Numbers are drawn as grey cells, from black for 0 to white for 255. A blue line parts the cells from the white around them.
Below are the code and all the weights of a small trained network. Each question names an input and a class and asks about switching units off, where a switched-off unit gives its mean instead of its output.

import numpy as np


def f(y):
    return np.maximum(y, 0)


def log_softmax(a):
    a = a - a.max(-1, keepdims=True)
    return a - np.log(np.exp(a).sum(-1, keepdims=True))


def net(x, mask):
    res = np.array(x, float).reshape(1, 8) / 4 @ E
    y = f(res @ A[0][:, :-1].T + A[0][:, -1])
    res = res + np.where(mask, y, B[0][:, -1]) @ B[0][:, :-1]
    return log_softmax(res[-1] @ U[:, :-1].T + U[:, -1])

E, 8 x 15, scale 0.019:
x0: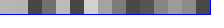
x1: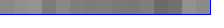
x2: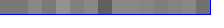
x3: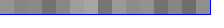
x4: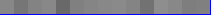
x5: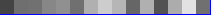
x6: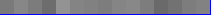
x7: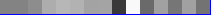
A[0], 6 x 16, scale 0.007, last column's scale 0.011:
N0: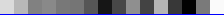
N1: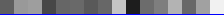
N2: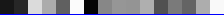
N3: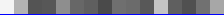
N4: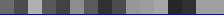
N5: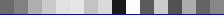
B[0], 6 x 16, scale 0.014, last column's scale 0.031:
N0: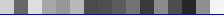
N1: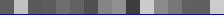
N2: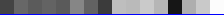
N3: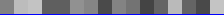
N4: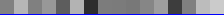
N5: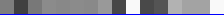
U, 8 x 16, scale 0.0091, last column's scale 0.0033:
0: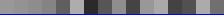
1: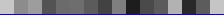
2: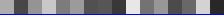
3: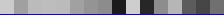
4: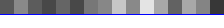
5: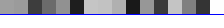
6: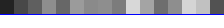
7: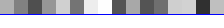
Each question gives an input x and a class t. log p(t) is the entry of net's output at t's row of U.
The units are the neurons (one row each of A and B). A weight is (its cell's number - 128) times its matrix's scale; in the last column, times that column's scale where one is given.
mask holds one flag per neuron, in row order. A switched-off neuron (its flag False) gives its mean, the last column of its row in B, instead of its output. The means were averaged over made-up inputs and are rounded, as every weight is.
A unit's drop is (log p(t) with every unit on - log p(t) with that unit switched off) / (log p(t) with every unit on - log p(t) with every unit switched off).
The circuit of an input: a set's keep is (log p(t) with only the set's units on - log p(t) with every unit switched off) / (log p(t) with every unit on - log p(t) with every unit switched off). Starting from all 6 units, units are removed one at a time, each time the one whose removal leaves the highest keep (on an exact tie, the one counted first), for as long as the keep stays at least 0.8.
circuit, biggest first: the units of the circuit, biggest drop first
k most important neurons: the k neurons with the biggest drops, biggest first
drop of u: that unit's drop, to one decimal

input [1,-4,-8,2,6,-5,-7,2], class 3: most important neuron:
N2
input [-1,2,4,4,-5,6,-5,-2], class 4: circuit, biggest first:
N0, N5
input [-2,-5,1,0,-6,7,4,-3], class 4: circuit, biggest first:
N0, N5
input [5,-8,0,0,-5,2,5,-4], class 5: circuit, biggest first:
N2, N0
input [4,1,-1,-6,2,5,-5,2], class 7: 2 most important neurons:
N2, N0
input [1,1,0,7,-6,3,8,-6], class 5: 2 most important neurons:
N2, N0
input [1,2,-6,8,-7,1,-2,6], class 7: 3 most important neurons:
N2, N0, N4
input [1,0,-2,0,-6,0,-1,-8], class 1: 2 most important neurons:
N2, N4
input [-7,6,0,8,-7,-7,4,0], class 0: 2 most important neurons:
N5, N4
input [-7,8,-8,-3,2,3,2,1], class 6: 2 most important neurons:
N0, N1
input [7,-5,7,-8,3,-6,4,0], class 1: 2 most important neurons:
N5, N3
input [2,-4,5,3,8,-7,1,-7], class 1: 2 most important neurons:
N2, N3
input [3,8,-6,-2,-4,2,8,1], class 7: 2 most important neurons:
N2, N0
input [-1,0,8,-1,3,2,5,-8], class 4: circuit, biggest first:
N0
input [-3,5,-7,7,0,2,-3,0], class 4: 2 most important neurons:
N0, N5
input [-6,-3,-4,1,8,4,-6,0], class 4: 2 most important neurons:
N5, N0
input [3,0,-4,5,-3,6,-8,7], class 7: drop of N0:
0.2
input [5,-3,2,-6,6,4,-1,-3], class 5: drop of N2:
0.5
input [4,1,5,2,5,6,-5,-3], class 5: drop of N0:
0.1
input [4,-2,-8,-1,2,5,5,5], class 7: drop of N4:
0.0
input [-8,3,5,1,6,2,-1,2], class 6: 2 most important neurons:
N0, N2
